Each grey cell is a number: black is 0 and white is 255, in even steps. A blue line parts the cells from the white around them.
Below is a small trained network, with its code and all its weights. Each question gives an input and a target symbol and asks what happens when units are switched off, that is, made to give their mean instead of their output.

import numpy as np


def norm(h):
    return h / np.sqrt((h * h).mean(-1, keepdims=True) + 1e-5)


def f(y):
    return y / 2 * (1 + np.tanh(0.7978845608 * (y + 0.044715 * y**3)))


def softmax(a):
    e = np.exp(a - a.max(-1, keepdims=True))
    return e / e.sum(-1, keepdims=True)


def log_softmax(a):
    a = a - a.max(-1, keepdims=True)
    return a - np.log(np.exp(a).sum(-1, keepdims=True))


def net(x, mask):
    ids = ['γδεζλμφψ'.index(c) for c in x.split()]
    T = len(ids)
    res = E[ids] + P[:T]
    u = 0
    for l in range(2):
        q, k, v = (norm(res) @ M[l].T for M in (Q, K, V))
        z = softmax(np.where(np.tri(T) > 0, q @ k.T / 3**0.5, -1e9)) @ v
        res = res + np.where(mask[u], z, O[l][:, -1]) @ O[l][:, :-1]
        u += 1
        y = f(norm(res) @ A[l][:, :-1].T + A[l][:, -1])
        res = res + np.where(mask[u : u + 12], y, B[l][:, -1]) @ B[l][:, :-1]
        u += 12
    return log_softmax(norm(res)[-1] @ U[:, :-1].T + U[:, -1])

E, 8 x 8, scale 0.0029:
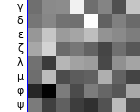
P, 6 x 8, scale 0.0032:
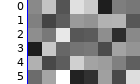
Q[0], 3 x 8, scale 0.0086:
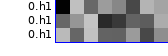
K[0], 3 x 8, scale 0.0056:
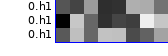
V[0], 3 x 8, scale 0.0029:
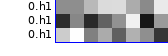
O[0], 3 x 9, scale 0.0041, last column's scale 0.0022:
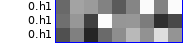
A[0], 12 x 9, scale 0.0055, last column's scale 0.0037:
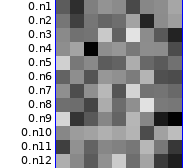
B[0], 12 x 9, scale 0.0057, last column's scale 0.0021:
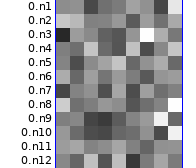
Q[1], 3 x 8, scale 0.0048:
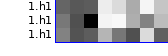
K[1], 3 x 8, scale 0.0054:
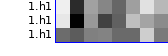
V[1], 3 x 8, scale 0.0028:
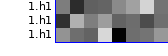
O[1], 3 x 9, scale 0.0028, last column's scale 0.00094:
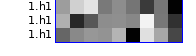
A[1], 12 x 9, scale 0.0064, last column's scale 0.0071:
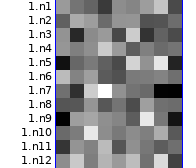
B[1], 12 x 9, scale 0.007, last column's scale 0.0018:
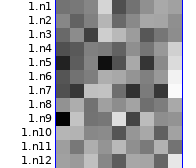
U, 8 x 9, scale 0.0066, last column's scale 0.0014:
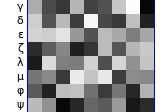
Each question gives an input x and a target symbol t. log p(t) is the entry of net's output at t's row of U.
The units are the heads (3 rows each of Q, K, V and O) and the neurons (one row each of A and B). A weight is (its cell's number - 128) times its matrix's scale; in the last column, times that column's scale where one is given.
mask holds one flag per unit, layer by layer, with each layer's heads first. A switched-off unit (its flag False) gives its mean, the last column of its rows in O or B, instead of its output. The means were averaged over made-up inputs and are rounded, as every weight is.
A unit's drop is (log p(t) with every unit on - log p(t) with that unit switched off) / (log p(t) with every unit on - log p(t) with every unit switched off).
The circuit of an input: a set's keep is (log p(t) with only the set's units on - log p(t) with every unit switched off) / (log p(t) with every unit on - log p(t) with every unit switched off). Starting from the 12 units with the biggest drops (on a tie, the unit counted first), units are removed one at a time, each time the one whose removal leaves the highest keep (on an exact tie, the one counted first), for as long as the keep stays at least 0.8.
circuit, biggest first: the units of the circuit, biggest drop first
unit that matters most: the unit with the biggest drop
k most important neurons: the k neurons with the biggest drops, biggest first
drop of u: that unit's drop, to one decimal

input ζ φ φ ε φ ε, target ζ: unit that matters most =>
1.n5
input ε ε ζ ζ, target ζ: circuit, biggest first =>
[0.h1, 0.n4]
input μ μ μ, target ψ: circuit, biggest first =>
[0.n2, 0.h1, 0.n10]
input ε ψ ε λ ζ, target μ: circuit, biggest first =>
[0.n4, 1.n3]
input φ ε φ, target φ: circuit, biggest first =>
[0.h1, 1.n7]
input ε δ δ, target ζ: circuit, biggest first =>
[0.h1, 0.n8]
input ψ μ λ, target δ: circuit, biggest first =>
[0.h1, 0.n2]
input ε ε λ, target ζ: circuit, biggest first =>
[0.h1, 1.n5]
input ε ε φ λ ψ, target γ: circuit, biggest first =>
[0.n9, 1.n1]
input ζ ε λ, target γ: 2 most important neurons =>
[0.n2, 1.n1]
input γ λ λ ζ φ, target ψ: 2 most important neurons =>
[0.n1, 0.n9]
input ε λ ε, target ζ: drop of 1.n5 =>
0.2
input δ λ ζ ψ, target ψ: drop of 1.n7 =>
0.1
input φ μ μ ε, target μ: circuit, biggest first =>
[0.h1]
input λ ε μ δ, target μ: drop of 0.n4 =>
0.2
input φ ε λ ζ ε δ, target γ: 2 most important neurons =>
[1.n1, 0.n2]
